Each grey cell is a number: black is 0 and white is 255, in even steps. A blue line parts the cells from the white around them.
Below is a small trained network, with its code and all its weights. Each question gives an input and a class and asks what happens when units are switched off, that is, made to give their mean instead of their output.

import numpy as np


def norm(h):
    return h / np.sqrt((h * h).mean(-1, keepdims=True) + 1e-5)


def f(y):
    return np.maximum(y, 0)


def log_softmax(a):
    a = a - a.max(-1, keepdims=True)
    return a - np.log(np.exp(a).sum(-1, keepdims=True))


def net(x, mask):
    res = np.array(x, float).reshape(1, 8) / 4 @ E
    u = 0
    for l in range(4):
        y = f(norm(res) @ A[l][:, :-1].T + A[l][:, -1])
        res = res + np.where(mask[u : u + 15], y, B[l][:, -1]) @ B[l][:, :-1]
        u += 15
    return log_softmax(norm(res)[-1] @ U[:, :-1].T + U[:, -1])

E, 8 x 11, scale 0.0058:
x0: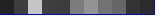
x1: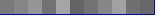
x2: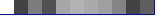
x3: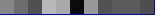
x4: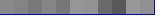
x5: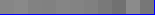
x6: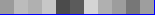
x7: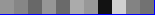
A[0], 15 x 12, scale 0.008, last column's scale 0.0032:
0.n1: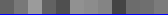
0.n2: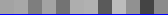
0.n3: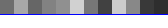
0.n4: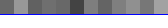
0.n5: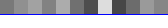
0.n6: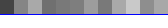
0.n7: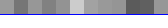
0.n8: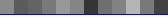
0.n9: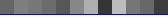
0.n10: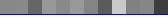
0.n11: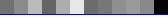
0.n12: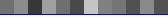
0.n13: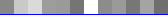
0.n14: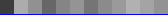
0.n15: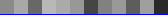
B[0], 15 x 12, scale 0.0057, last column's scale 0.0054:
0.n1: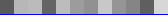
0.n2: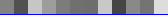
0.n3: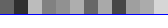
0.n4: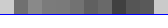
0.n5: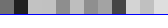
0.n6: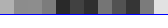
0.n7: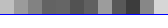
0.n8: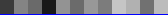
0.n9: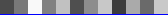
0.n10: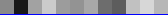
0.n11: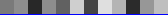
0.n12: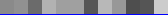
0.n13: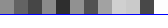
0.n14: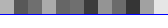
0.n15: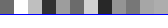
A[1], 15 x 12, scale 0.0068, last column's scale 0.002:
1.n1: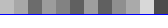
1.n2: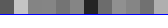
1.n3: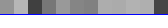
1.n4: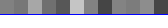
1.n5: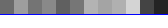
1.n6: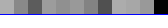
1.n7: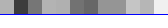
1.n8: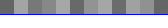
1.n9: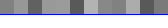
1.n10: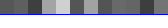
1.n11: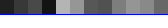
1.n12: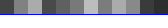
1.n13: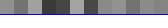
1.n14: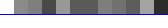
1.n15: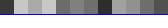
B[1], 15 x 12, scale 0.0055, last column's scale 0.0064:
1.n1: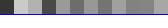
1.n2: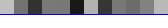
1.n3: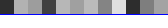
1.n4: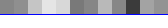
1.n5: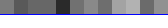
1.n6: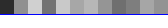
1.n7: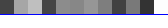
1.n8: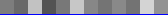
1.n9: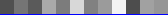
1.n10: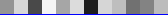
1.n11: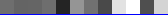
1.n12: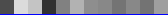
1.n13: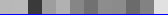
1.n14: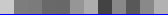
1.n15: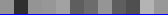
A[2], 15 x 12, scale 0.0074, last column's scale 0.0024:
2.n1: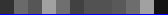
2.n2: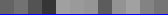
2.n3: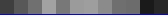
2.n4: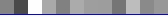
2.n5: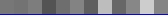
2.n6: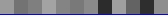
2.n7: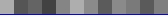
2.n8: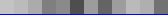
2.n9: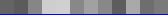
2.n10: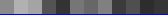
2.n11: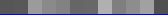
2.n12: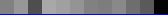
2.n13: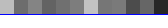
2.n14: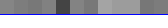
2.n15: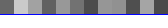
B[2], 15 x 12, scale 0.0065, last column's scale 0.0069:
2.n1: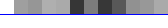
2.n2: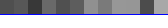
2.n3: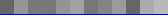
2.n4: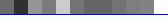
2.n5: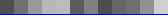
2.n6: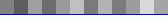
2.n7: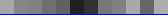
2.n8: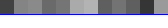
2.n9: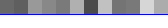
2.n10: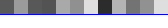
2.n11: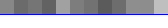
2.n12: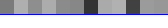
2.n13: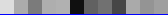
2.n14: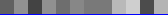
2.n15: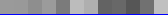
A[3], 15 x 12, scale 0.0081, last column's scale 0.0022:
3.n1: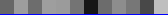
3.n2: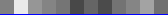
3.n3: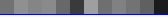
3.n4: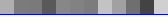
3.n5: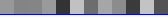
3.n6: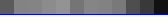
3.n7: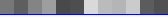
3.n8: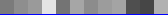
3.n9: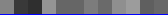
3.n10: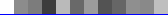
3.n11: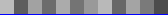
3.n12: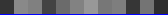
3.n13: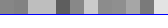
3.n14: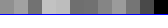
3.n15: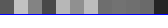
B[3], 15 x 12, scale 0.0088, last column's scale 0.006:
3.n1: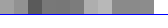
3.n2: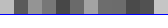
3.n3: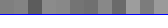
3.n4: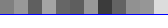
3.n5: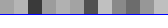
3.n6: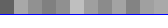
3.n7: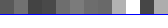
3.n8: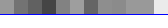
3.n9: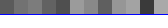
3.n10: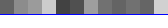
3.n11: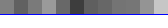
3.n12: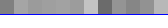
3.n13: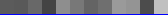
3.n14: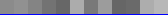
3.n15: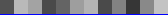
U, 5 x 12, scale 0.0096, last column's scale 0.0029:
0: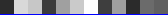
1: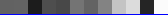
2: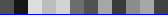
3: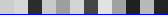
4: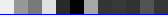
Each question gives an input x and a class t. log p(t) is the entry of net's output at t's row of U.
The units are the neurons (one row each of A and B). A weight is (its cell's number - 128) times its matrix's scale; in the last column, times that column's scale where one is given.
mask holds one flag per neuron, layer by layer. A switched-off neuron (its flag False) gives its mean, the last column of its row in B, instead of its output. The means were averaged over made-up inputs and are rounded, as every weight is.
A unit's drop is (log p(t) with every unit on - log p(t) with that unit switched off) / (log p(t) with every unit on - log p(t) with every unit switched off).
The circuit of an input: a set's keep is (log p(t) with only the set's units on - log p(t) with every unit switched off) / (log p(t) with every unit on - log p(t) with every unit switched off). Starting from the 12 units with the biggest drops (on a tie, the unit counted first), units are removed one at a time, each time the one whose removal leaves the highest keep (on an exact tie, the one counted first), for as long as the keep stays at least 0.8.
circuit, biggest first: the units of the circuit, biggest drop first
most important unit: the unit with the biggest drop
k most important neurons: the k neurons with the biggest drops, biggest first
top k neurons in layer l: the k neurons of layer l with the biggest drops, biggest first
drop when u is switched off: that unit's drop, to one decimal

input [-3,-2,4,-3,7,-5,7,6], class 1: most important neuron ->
(0.n13)
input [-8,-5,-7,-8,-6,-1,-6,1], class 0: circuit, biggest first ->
(0.n15; 1.n3)
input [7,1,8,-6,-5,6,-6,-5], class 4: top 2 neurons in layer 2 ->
(2.n7; 2.n13)
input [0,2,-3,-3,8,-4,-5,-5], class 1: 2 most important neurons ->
(0.n8; 1.n11)
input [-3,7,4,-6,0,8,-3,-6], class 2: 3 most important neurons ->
(0.n5; 1.n10; 0.n6)
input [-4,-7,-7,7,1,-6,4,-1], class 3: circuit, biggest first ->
(0.n12; 3.n14)
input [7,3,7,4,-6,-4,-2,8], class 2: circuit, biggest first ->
(0.n9; 2.n13; 2.n6)
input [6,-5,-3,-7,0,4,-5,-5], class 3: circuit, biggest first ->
(0.n11; 1.n13; 3.n5)
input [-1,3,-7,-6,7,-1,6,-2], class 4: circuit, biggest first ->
(0.n6; 3.n2)
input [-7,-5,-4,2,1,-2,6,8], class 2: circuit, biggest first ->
(0.n10; 0.n2; 2.n4)
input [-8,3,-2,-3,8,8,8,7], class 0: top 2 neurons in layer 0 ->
(0.n15; 0.n5)
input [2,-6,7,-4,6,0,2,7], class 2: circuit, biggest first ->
(0.n2; 2.n4)
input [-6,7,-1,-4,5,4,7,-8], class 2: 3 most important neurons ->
(0.n5; 2.n4; 1.n11)
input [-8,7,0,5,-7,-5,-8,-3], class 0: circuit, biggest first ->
(0.n15; 3.n15; 1.n7)
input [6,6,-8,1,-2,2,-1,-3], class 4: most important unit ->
2.n1
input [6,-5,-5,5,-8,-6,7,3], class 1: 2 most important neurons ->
(0.n13; 1.n7)
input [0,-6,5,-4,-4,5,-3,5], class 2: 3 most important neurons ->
(0.n3; 0.n10; 0.n2)
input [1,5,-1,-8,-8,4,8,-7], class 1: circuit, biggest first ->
(0.n13; 3.n7)
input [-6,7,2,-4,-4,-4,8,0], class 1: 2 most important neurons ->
(0.n13; 3.n7)
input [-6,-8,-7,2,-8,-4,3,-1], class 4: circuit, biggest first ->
(3.n2)
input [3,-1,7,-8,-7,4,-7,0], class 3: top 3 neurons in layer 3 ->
(3.n5; 3.n7; 3.n13)
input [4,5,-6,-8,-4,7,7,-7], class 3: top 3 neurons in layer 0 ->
(0.n14; 0.n6; 0.n9)
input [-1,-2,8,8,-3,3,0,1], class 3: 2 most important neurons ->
(1.n10; 0.n6)
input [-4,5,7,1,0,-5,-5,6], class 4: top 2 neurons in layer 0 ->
(0.n7; 0.n5)
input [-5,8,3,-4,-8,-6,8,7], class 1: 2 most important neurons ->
(0.n13; 0.n2)
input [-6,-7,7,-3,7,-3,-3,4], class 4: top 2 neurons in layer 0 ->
(0.n7; 0.n2)
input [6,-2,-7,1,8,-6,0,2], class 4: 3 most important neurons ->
(2.n1; 0.n6; 1.n7)
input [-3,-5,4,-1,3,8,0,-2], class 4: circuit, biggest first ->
(3.n10)
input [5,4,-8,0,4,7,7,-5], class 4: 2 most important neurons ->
(0.n6; 2.n1)
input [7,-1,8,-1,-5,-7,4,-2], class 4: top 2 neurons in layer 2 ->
(2.n13; 2.n7)
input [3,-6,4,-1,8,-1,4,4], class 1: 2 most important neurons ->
(0.n13; 0.n5)
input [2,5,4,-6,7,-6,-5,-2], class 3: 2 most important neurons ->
(0.n11; 0.n7)
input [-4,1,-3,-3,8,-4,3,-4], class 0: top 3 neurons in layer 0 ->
(0.n3; 0.n2; 0.n10)
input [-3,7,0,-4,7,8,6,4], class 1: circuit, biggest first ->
(0.n13)
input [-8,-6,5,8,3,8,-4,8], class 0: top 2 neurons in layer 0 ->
(0.n15; 0.n5)
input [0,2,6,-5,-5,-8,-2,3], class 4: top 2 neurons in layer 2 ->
(2.n13; 2.n7)
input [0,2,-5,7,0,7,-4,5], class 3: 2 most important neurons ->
(1.n10; 0.n5)
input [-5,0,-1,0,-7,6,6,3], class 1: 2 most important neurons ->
(0.n13; 1.n5)
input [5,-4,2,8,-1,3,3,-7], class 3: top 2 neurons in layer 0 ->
(0.n12; 0.n3)
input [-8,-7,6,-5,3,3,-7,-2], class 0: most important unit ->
1.n3
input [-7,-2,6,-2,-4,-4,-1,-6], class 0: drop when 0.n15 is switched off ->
0.1
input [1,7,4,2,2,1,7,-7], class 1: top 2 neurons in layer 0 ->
(0.n13; 0.n3)
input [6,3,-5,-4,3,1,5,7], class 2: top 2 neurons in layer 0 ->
(0.n9; 0.n3)
